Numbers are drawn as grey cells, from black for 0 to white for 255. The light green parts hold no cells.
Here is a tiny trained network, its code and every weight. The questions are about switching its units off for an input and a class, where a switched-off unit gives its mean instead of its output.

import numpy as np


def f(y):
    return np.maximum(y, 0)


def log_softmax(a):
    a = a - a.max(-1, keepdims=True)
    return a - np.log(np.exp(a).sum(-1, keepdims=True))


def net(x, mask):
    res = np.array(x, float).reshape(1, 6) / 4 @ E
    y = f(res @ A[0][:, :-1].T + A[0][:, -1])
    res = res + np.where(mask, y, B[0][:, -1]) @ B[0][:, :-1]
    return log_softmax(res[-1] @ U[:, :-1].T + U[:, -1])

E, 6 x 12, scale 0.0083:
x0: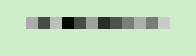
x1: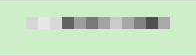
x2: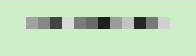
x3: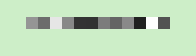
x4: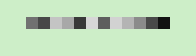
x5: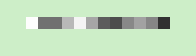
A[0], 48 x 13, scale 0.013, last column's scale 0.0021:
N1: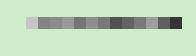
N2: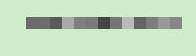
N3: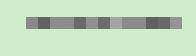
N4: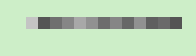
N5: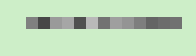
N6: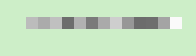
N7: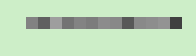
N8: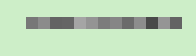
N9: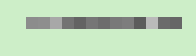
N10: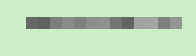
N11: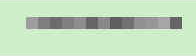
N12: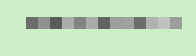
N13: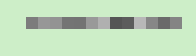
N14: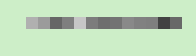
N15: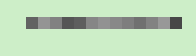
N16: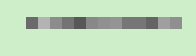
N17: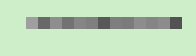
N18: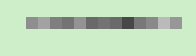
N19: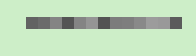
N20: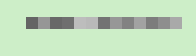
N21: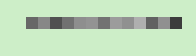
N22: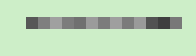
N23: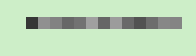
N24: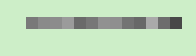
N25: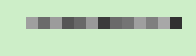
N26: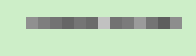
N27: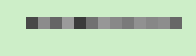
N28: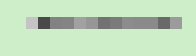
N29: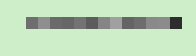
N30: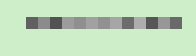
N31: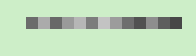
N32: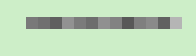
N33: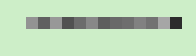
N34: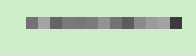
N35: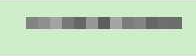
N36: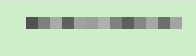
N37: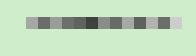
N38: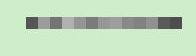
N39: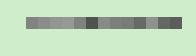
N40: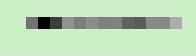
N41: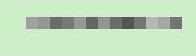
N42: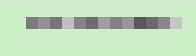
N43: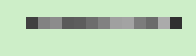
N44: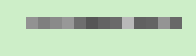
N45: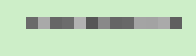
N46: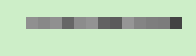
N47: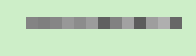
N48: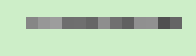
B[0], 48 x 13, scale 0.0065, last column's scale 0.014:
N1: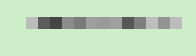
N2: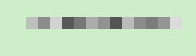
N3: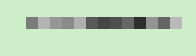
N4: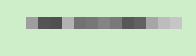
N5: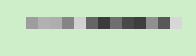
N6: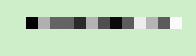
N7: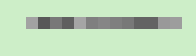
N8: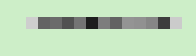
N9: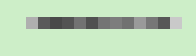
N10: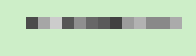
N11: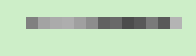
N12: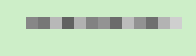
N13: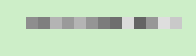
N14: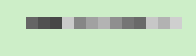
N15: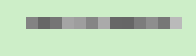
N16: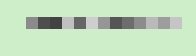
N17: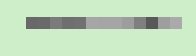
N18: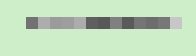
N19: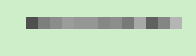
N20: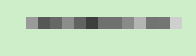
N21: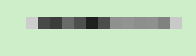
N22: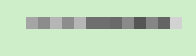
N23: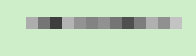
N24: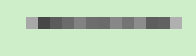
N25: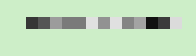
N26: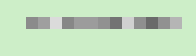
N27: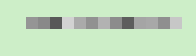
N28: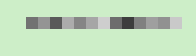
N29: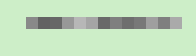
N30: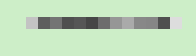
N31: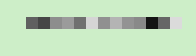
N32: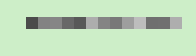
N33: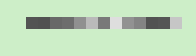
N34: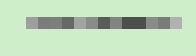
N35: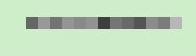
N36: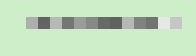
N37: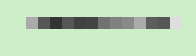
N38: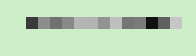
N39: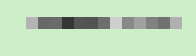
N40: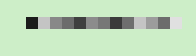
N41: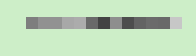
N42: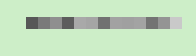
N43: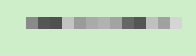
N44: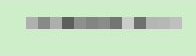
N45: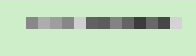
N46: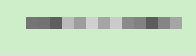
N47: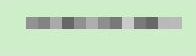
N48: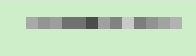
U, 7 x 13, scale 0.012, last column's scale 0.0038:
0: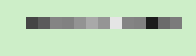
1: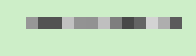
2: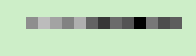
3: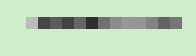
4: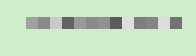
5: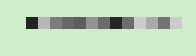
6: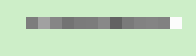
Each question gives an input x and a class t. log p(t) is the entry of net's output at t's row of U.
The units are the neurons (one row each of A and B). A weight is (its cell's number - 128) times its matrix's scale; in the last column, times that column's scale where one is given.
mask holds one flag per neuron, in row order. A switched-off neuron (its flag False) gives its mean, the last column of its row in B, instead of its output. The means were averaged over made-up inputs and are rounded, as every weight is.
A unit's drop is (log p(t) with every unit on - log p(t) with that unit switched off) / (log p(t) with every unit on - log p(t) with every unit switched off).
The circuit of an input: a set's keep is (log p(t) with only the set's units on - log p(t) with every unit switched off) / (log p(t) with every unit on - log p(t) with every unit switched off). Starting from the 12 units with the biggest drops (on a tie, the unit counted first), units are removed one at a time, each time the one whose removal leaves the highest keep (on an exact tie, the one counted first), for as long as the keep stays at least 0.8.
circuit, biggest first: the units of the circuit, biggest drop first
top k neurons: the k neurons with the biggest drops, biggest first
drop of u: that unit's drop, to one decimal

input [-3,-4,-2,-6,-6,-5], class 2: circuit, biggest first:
N45
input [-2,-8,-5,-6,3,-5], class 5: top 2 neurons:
N40; N10
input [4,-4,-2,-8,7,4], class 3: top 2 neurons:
N21; N20
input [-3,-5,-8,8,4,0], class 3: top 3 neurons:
N37; N9; N24
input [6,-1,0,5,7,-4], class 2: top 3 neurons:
N5; N3; N31
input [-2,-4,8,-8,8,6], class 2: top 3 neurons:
N5; N3; N37
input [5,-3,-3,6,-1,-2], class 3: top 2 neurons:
N37; N9
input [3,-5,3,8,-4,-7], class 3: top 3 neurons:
N37; N9; N14
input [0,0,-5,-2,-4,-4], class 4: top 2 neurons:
N36; N13
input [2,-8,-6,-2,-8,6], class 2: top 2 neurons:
N45; N6
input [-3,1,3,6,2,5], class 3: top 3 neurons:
N37; N39; N43
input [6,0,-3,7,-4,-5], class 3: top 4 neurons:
N37; N9; N31; N38
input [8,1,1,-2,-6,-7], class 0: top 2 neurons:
N25; N33
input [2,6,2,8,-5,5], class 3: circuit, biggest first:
N37
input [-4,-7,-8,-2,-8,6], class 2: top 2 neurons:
N45; N41
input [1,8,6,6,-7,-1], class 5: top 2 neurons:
N6; N5
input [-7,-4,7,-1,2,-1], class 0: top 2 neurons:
N38; N31
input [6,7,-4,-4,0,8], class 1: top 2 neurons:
N4; N14
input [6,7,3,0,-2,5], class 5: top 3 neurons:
N6; N31; N38
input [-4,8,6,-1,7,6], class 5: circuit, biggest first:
N6
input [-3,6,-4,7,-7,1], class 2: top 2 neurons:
N41; N45
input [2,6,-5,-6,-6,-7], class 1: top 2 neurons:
N16; N43
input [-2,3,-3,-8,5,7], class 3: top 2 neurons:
N30; N8
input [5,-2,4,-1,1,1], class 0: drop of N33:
0.1
